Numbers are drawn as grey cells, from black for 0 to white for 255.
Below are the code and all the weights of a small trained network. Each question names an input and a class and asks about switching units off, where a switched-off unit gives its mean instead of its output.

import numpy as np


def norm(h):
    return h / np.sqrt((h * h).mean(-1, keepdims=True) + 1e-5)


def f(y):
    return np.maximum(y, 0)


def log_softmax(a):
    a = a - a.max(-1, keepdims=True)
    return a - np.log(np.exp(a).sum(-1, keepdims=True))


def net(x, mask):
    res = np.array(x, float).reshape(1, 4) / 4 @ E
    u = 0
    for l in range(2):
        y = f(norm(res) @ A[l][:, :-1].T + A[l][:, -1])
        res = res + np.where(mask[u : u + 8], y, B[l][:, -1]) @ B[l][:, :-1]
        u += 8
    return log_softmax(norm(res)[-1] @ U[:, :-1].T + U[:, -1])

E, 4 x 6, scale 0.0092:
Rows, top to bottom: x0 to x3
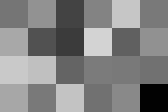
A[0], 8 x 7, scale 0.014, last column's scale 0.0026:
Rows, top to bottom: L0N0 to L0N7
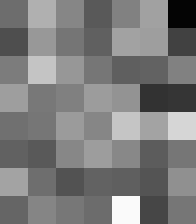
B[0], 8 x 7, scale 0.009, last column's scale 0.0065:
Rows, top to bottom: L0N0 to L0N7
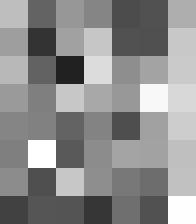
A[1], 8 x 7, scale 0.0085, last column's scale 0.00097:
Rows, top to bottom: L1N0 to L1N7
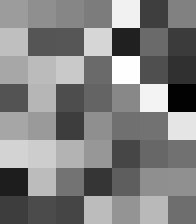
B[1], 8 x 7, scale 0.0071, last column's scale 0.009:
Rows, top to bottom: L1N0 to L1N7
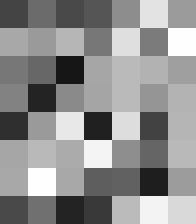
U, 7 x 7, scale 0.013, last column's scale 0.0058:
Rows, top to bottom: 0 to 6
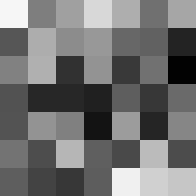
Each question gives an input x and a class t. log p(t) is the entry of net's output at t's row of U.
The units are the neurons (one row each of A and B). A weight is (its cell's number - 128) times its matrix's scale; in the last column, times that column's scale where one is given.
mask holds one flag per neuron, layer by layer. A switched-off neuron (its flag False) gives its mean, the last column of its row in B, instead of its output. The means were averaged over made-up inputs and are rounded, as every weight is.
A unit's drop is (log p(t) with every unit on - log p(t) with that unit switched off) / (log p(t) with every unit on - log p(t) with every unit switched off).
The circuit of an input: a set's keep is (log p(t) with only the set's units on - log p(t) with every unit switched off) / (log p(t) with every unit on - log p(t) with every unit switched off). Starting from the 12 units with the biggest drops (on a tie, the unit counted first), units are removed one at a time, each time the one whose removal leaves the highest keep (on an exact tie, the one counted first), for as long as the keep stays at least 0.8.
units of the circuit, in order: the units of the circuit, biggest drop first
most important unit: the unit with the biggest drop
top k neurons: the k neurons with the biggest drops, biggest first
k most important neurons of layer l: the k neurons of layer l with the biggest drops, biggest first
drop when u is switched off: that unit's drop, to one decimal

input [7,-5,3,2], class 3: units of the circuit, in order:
[L0N7, L1N1]
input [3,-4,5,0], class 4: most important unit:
L0N7
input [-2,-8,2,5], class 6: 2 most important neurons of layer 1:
[L1N2, L1N0]
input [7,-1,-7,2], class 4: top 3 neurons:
[L0N7, L1N6, L0N5]
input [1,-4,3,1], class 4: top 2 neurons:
[L0N7, L0N0]
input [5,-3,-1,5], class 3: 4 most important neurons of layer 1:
[L1N1, L1N4, L1N5, L1N0]
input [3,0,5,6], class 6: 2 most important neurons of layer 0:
[L0N7, L0N1]
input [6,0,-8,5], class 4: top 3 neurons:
[L0N7, L1N6, L0N2]
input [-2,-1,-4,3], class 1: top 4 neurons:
[L1N6, L1N7, L0N2, L1N1]
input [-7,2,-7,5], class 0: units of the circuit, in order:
[L0N7, L0N5]
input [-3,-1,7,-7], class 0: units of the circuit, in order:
[L0N0, L0N7, L1N7]
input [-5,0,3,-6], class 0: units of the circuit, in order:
[L0N7, L0N0, L1N5]
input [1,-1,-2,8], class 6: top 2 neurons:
[L0N3, L0N7]
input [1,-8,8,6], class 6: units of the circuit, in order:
[L1N0, L1N2]
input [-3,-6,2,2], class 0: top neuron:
[L0N2]
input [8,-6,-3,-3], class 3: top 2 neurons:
[L0N7, L0N1]
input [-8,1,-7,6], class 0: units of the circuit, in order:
[L0N7, L0N5]
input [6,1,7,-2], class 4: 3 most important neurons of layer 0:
[L0N3, L0N2, L0N5]
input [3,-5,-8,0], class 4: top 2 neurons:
[L1N6, L0N2]
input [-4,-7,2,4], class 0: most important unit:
L1N5
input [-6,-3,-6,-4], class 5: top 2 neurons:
[L0N2, L0N7]
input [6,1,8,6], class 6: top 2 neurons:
[L0N7, L1N0]
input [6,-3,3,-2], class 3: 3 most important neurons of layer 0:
[L0N7, L0N1, L0N5]
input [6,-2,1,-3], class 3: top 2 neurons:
[L0N7, L0N3]
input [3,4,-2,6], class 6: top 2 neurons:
[L0N7, L0N5]
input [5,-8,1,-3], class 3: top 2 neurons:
[L0N7, L0N1]
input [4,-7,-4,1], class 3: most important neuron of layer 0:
[L0N1]
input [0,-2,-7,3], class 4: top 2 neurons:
[L1N6, L0N5]
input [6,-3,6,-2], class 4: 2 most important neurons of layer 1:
[L1N4, L1N7]
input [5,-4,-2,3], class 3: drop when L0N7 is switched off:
1.0
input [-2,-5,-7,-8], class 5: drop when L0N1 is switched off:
0.3
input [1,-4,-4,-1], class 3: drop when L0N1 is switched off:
0.2
